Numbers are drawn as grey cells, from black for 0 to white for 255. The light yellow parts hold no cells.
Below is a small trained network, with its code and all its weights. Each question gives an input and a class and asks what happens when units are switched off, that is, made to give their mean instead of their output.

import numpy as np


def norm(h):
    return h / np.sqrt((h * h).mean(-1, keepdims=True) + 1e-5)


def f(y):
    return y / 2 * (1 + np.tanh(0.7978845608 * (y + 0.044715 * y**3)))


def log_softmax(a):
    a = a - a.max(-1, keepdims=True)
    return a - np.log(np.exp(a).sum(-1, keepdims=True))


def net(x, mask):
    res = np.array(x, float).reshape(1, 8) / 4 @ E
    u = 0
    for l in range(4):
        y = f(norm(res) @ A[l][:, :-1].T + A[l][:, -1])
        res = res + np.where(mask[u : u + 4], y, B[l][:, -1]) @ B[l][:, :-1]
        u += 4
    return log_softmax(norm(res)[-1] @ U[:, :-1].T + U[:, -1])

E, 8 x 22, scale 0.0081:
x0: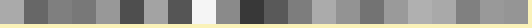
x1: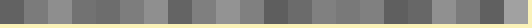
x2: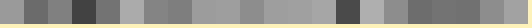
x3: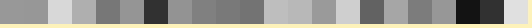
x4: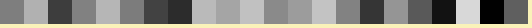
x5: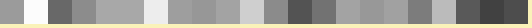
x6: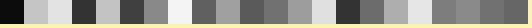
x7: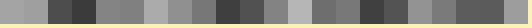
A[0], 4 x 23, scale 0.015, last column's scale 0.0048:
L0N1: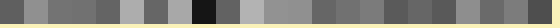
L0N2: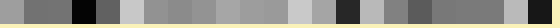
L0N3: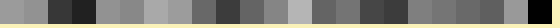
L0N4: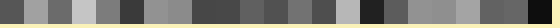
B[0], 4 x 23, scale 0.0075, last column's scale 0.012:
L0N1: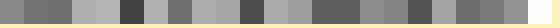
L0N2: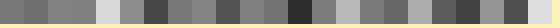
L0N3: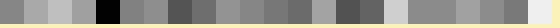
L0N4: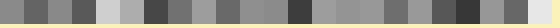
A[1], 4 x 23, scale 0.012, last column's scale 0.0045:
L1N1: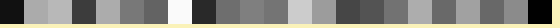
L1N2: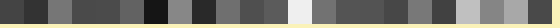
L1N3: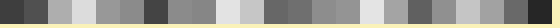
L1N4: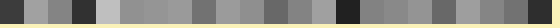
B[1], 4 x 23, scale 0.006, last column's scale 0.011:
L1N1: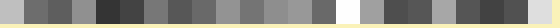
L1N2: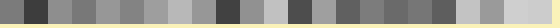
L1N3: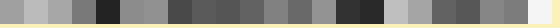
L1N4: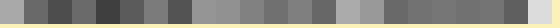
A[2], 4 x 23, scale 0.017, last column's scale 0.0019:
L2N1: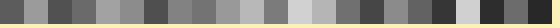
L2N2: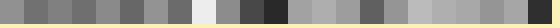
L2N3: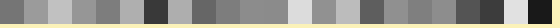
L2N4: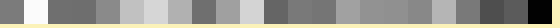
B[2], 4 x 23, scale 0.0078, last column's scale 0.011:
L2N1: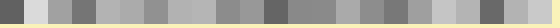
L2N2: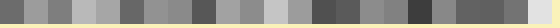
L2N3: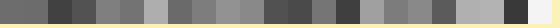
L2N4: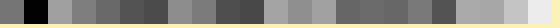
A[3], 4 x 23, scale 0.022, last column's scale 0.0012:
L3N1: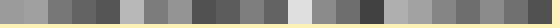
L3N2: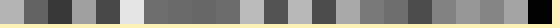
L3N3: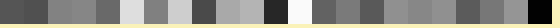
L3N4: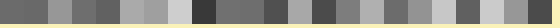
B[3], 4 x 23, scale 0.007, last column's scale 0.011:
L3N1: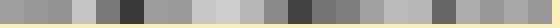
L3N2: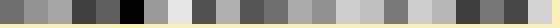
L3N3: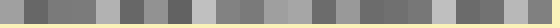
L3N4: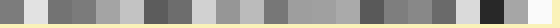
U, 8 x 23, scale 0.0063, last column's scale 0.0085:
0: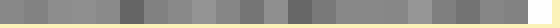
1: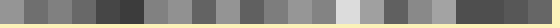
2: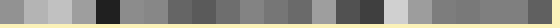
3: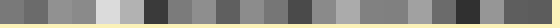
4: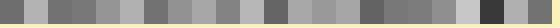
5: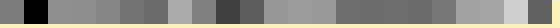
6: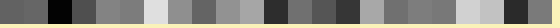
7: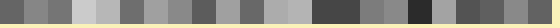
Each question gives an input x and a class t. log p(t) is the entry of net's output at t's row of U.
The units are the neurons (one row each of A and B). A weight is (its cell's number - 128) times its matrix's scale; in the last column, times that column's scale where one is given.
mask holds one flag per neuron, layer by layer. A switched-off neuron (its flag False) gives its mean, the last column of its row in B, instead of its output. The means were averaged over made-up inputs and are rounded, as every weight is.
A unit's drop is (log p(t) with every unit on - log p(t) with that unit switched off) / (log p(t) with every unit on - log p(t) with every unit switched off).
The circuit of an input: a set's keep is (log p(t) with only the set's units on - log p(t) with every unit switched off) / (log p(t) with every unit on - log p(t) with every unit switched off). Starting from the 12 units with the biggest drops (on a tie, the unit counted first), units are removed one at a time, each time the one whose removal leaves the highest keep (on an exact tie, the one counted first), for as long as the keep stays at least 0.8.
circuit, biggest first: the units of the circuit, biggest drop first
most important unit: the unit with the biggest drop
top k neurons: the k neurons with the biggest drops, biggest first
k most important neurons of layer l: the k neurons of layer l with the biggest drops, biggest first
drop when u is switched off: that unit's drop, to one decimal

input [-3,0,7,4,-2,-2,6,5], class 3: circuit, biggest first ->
L0N2
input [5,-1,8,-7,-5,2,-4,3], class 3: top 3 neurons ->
L0N2, L2N3, L0N1
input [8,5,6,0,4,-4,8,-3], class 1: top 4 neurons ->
L1N1, L0N1, L1N4, L0N4
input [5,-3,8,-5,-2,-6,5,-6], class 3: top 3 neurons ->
L0N2, L0N3, L2N3
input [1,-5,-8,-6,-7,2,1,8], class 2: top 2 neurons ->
L0N3, L0N2
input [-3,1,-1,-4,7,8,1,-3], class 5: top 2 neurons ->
L2N4, L3N4
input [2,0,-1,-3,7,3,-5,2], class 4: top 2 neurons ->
L2N1, L1N1
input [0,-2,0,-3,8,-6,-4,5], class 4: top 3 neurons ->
L2N1, L1N3, L2N4
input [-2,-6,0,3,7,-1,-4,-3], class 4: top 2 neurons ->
L2N1, L0N3
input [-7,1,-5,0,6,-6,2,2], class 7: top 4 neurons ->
L0N1, L3N4, L0N2, L2N4
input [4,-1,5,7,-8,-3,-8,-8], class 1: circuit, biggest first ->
L3N2, L0N1
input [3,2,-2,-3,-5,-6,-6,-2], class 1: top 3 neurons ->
L3N2, L2N4, L2N1
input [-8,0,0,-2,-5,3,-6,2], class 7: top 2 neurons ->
L0N1, L1N1
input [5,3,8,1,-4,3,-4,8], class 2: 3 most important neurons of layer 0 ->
L0N3, L0N4, L0N1
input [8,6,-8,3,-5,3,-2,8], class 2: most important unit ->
L0N3
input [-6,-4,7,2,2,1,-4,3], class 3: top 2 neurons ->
L0N2, L2N2
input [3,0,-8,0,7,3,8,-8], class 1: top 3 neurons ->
L1N1, L1N4, L0N3
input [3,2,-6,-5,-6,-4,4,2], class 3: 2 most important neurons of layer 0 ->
L0N4, L0N3
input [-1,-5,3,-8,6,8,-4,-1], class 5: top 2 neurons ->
L2N4, L3N4
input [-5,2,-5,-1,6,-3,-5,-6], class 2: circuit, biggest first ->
L1N3
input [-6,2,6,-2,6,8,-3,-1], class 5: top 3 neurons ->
L2N4, L0N4, L3N4
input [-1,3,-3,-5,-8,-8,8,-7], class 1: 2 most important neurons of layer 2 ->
L2N1, L2N4
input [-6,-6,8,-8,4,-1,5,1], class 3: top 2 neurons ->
L0N2, L2N3
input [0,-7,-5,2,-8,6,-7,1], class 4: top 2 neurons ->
L3N4, L1N1
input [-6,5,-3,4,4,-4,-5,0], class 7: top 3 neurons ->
L0N1, L1N1, L1N4
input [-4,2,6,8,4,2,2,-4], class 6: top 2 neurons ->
L2N3, L0N4
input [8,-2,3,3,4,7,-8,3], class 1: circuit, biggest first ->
L3N2
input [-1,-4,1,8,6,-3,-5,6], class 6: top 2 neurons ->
L2N3, L1N3
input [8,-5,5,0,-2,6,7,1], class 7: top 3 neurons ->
L2N2, L3N2, L0N4
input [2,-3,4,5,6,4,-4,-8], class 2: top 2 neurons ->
L1N3, L3N4
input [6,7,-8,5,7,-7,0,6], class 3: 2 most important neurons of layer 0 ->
L0N4, L0N1
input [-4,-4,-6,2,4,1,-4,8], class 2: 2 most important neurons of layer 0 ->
L0N3, L0N2
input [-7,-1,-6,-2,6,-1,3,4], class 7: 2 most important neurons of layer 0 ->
L0N1, L0N2
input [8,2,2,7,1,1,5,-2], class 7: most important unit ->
L2N2
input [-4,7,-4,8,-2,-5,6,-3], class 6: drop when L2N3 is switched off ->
1.0
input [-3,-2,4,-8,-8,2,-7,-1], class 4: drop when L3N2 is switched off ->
-0.1
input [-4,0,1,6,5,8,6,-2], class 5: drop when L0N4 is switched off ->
0.0
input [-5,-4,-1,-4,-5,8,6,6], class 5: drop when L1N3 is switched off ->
0.1
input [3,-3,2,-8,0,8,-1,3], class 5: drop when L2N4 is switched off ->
1.0
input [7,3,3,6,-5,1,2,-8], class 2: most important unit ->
L1N3
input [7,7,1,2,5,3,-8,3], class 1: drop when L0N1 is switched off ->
0.3
